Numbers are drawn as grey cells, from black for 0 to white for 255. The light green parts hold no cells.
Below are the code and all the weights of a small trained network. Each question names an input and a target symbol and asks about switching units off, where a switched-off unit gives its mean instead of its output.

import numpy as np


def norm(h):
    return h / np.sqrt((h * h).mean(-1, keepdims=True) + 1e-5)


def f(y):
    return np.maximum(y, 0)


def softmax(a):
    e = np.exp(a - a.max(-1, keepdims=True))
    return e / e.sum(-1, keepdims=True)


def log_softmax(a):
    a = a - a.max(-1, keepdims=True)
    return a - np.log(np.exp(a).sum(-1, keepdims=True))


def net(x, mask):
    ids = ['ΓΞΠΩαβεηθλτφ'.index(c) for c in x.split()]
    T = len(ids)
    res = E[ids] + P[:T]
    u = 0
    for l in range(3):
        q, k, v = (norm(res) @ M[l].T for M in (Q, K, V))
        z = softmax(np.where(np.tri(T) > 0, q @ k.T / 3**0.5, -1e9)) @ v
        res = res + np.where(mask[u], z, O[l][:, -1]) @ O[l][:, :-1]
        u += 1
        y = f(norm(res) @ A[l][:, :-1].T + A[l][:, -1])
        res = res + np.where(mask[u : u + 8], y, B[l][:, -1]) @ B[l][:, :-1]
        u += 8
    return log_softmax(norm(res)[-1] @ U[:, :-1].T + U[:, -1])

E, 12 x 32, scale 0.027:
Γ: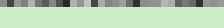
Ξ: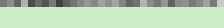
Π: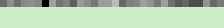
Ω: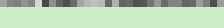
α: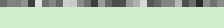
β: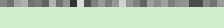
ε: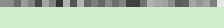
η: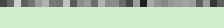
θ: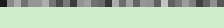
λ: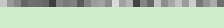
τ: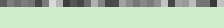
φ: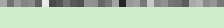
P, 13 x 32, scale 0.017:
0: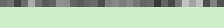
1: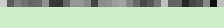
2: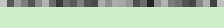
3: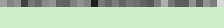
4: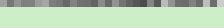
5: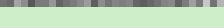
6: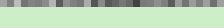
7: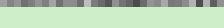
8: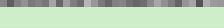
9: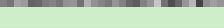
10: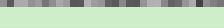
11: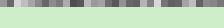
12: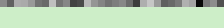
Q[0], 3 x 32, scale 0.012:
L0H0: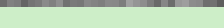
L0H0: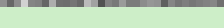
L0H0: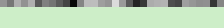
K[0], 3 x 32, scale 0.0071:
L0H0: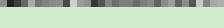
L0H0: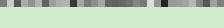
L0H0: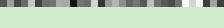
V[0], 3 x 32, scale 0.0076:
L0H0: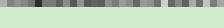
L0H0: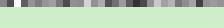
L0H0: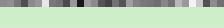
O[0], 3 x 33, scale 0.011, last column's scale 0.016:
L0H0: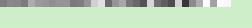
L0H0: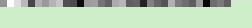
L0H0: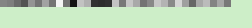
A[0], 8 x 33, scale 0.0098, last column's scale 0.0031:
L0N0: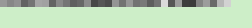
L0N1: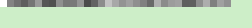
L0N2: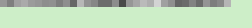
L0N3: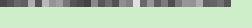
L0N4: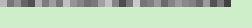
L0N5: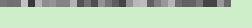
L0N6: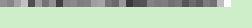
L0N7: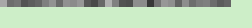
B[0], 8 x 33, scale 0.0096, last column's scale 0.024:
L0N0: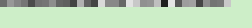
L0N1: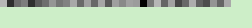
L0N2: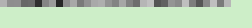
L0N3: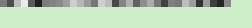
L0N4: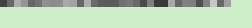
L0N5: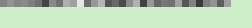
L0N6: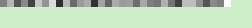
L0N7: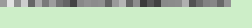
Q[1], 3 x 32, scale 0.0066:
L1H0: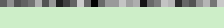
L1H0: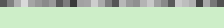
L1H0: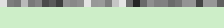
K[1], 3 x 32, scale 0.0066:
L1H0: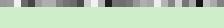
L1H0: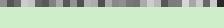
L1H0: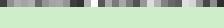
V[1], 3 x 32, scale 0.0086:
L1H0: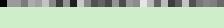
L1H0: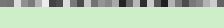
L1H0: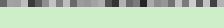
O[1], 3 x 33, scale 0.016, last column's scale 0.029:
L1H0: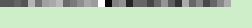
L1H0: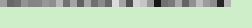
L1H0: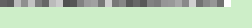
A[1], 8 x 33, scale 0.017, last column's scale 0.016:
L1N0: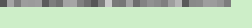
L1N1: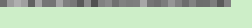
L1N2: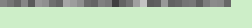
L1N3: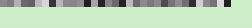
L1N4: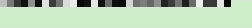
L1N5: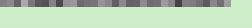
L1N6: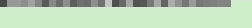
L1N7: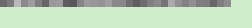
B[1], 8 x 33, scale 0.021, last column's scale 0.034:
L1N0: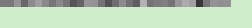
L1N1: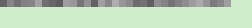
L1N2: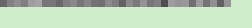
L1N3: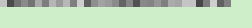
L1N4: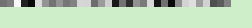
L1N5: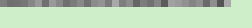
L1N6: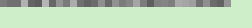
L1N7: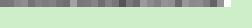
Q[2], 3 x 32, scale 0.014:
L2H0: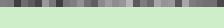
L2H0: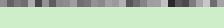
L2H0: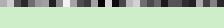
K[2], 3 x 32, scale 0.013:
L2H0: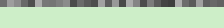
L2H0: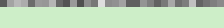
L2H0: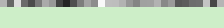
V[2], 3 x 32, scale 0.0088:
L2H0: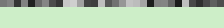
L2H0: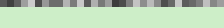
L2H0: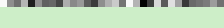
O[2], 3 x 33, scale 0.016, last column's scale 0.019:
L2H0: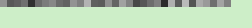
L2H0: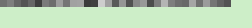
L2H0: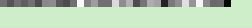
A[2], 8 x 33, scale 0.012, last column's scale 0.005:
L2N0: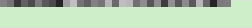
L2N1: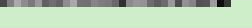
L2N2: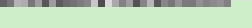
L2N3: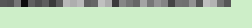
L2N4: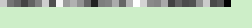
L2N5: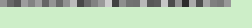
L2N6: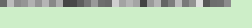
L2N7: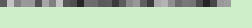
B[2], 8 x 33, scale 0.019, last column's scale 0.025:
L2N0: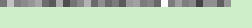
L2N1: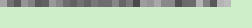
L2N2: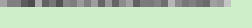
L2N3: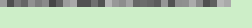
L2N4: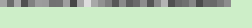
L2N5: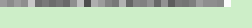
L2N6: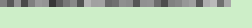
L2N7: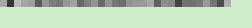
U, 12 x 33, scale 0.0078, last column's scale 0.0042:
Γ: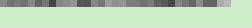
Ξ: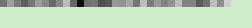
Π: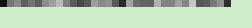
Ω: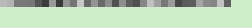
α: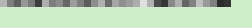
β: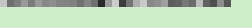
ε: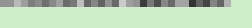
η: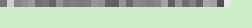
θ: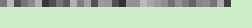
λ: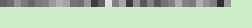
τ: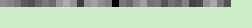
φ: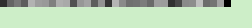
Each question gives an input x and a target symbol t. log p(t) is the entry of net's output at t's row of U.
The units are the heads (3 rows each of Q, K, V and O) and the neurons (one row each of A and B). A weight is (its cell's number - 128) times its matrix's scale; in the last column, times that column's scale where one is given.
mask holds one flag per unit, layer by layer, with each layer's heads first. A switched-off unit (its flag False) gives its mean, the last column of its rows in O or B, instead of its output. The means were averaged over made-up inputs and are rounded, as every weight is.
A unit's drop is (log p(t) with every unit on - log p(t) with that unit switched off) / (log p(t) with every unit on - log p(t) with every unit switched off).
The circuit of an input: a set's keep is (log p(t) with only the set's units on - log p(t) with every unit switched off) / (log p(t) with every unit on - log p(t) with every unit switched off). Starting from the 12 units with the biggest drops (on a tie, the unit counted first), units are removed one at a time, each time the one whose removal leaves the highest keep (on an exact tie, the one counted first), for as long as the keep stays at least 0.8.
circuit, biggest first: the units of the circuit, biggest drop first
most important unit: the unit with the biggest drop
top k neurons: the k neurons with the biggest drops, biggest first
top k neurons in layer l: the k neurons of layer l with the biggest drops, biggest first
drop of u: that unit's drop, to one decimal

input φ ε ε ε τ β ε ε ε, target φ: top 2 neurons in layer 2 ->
L2N2, L2N4
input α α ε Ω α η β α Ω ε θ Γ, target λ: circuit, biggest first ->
L0H0, L2H0
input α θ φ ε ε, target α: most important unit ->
L1H0
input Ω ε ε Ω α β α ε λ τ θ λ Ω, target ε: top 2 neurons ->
L0N7, L2N0
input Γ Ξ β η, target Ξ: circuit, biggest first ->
L0H0, L2H0, L2N6
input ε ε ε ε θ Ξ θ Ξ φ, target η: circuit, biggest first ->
L2H0, L2N5
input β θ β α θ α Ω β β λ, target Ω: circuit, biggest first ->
L0H0, L2N1
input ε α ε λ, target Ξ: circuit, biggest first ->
L1H0, L1N0, L0N2
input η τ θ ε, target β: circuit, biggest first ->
L0H0, L2N7
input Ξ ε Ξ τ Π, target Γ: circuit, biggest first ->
L0H0, L2N3, L1H0, L0N6
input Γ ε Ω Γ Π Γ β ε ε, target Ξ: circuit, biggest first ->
L0H0, L2H0, L2N5
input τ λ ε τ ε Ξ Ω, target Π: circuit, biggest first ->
L1H0, L0H0, L2N5, L0N6
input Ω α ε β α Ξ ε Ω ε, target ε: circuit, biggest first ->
L0H0, L0N7
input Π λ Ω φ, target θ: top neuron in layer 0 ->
L0N7
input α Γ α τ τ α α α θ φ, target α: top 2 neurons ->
L0N6, L0N2
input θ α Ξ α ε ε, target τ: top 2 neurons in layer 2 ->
L2N5, L2N1
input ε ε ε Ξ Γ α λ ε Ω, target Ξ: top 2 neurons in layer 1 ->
L1N0, L1N1
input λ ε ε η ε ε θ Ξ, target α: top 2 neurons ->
L0N0, L0N6
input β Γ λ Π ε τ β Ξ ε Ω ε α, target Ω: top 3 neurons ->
L2N1, L0N5, L0N6
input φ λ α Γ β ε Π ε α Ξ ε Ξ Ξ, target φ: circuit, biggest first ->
L0H0
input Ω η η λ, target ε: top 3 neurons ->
L0N7, L2N0, L2N1
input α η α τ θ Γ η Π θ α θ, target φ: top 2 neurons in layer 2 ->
L2N2, L2N7
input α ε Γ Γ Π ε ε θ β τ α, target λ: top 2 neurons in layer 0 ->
L0N0, L0N6
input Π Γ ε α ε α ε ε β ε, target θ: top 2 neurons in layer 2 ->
L2N0, L2N5
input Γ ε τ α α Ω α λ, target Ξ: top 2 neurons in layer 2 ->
L2N6, L2N5
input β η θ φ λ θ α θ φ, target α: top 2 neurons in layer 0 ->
L0N5, L0N6
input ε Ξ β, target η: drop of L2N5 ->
0.1
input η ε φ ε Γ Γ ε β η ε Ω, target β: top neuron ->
L0N1
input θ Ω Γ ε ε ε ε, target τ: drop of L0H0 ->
0.6
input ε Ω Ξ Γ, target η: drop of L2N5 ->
0.2
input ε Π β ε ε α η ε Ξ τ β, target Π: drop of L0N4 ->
0.2
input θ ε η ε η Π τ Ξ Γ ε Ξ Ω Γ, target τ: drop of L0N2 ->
0.1
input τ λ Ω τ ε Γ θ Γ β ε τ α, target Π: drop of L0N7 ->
-0.1
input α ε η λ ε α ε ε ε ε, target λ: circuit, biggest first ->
L1H0
